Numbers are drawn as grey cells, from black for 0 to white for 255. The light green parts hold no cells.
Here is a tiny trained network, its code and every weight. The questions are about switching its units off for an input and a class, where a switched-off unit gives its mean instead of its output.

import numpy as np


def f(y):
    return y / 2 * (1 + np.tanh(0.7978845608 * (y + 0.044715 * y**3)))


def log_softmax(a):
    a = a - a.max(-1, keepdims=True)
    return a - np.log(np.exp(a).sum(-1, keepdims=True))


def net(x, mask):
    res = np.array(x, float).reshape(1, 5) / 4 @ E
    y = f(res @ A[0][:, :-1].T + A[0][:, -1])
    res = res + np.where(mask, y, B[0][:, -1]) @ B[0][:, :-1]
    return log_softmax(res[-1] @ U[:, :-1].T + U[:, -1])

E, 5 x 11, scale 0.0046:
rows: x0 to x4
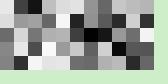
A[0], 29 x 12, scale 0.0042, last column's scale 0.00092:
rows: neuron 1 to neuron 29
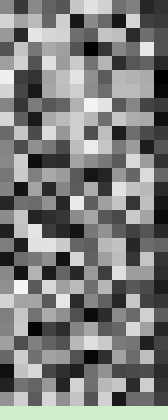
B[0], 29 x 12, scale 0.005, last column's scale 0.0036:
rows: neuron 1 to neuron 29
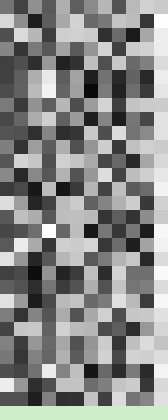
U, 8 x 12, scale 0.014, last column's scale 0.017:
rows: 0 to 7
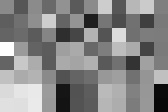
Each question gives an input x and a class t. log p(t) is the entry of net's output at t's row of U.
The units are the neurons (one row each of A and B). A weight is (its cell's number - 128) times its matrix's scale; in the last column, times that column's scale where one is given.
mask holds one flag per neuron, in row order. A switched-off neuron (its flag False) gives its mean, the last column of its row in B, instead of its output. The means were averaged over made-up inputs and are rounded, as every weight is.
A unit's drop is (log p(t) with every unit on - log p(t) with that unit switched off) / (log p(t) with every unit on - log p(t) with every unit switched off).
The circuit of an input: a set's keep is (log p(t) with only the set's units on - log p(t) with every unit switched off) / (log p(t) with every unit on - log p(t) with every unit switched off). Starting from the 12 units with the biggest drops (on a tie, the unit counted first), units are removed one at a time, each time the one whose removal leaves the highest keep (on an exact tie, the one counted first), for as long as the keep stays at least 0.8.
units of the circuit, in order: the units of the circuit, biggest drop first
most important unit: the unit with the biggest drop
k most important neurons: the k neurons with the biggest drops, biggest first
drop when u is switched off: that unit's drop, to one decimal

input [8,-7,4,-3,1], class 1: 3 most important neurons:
[neuron 7; neuron 6; neuron 9]
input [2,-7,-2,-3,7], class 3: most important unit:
neuron 28
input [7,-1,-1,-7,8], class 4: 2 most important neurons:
[neuron 18; neuron 3]
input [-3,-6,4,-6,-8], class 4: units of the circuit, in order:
[neuron 24; neuron 12]
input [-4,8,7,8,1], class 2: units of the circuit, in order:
[neuron 29; neuron 10]
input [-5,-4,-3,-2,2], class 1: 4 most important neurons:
[neuron 17; neuron 27; neuron 22; neuron 2]
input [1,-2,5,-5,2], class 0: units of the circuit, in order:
[neuron 13; neuron 4]
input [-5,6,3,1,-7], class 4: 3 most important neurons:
[neuron 24; neuron 16; neuron 12]
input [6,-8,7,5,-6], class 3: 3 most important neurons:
[neuron 28; neuron 15; neuron 19]
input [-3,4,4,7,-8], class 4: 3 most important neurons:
[neuron 12; neuron 24; neuron 16]
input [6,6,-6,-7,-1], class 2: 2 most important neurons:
[neuron 14; neuron 20]
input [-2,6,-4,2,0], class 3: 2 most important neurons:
[neuron 2; neuron 22]
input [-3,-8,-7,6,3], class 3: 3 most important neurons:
[neuron 28; neuron 19; neuron 15]
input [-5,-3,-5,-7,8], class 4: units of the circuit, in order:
[neuron 18]
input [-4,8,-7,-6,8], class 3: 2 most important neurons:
[neuron 2; neuron 22]
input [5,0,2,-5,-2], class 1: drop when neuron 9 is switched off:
0.2
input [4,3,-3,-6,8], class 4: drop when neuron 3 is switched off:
0.4
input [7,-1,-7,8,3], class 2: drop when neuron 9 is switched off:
-0.1
